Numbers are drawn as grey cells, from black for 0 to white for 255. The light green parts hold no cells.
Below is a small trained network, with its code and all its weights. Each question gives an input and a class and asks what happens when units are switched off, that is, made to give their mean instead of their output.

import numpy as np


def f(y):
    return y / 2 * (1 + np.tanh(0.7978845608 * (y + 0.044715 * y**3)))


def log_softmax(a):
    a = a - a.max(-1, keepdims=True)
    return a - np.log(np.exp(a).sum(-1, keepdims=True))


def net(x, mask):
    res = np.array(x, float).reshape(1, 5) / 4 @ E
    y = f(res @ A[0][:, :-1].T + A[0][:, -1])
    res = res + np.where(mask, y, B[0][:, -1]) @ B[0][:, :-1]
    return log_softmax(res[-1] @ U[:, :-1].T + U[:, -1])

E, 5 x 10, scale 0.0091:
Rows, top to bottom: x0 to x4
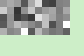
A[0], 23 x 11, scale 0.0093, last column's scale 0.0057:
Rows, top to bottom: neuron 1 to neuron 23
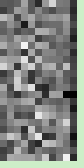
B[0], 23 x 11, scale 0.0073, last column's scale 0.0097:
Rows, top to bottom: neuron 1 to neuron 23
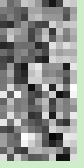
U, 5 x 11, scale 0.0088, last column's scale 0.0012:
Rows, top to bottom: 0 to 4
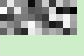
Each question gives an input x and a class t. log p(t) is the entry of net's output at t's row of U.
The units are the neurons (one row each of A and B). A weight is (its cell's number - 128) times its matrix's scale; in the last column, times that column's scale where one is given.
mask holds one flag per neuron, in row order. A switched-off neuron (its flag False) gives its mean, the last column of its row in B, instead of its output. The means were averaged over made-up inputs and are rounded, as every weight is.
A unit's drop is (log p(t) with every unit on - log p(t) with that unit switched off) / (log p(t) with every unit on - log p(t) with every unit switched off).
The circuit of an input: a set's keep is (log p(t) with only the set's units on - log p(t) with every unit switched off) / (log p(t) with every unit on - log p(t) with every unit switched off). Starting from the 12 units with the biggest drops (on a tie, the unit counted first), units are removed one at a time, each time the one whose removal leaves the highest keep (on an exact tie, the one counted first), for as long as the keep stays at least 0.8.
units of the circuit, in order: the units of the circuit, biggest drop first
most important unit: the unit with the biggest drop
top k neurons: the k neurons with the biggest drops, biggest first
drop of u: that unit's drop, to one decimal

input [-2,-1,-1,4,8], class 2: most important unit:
neuron 7
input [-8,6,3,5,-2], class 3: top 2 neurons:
(neuron 21; neuron 1)
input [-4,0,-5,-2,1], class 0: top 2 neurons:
(neuron 13; neuron 20)
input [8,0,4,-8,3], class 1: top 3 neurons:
(neuron 14; neuron 21; neuron 1)
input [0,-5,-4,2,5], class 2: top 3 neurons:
(neuron 7; neuron 9; neuron 10)
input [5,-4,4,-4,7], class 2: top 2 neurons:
(neuron 9; neuron 7)
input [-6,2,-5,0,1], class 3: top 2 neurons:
(neuron 21; neuron 1)
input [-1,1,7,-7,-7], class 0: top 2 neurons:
(neuron 17; neuron 5)
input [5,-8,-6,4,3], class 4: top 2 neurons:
(neuron 12; neuron 22)
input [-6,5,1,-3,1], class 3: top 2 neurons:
(neuron 1; neuron 21)
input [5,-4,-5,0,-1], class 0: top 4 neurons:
(neuron 13; neuron 21; neuron 1; neuron 6)
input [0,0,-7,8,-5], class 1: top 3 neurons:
(neuron 23; neuron 18; neuron 17)
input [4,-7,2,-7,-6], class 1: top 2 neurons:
(neuron 14; neuron 10)
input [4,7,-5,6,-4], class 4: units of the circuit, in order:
(neuron 10)
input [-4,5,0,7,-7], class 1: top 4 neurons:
(neuron 23; neuron 18; neuron 7; neuron 9)
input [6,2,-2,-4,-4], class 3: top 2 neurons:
(neuron 20; neuron 23)
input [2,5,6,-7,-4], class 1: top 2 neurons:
(neuron 14; neuron 13)
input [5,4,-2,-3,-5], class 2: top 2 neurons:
(neuron 4; neuron 21)
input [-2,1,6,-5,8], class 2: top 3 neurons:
(neuron 9; neuron 7; neuron 13)
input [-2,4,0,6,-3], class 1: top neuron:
(neuron 23)
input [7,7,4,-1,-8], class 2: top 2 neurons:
(neuron 4; neuron 19)
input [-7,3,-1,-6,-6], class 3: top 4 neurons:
(neuron 1; neuron 21; neuron 23; neuron 18)
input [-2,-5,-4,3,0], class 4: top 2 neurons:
(neuron 11; neuron 17)
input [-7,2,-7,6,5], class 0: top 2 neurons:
(neuron 13; neuron 20)
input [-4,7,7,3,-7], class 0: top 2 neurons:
(neuron 17; neuron 5)
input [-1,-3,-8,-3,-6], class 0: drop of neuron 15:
0.0
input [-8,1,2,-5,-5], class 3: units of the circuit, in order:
(neuron 1)
